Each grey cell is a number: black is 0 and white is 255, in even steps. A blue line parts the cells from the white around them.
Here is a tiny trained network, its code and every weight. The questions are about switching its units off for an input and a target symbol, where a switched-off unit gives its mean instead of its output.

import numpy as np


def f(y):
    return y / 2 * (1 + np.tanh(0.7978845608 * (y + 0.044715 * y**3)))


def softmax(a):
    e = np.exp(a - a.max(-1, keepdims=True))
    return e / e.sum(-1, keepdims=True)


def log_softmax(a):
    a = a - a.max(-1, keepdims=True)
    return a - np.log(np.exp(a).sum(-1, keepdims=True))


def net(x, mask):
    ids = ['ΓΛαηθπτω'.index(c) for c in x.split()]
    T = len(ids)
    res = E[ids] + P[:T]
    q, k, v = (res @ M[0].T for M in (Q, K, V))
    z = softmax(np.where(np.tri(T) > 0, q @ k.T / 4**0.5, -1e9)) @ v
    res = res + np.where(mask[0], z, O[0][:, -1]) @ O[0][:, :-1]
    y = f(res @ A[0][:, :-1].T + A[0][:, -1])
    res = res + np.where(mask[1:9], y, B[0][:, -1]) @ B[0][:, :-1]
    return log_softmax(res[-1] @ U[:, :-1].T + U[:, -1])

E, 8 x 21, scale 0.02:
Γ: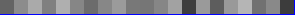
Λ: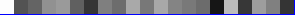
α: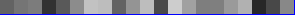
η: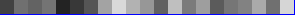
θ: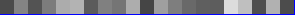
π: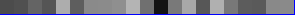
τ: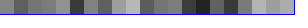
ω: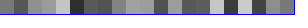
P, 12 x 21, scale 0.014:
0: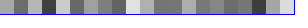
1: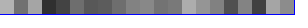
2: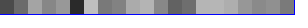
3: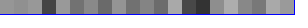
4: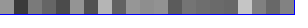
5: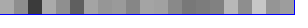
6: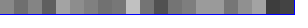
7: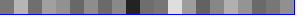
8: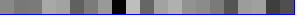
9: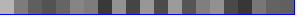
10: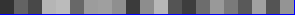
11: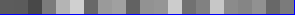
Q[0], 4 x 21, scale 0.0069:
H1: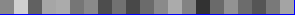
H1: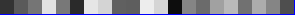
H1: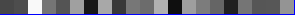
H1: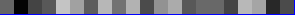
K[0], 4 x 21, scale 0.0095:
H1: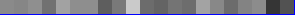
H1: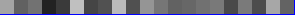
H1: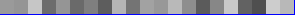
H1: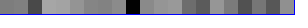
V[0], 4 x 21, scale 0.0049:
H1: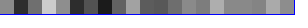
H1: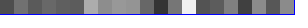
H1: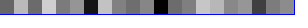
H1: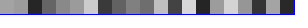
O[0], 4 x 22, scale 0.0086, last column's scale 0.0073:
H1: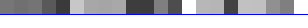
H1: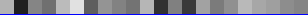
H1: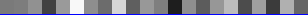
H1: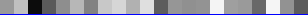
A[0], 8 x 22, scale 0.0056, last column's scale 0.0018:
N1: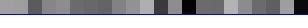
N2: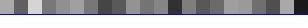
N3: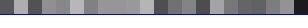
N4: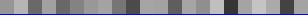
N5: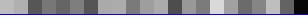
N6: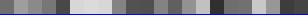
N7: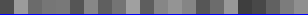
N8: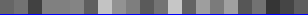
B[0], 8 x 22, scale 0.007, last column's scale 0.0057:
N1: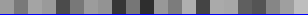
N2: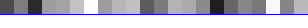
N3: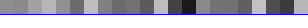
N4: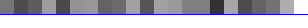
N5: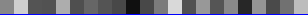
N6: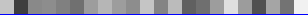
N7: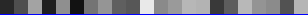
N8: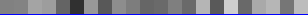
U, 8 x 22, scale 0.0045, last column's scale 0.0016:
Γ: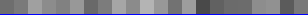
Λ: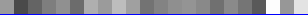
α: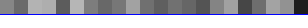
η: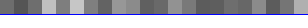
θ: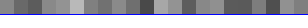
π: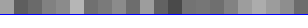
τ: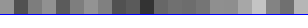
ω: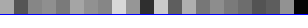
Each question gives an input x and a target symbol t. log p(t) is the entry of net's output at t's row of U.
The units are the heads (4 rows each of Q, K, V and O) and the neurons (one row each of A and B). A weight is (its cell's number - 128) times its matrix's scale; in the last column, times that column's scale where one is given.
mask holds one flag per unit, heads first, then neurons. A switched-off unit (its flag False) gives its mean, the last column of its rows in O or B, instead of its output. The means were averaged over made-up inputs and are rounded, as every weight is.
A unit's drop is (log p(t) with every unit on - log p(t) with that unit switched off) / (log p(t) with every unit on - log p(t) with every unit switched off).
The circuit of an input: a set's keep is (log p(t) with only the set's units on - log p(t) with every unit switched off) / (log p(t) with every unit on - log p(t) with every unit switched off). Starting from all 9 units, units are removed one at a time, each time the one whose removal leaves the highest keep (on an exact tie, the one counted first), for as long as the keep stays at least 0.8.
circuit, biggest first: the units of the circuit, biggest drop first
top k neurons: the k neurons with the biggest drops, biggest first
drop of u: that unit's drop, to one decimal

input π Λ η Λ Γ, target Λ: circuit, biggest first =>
H1
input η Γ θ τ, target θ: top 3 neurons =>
N5, N3, N6
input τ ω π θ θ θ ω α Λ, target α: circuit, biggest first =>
H1, N1
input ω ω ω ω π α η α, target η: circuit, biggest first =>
H1, N2
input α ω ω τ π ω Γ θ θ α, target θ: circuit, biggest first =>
H1, N5, N3
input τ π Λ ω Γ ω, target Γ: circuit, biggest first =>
H1, N7
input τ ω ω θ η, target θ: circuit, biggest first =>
H1, N5, N3, N6
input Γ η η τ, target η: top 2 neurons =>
N2, N6
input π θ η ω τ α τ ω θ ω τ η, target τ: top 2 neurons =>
N8, N2
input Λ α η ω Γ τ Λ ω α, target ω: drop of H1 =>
1.1
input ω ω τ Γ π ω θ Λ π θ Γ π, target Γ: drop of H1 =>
0.9
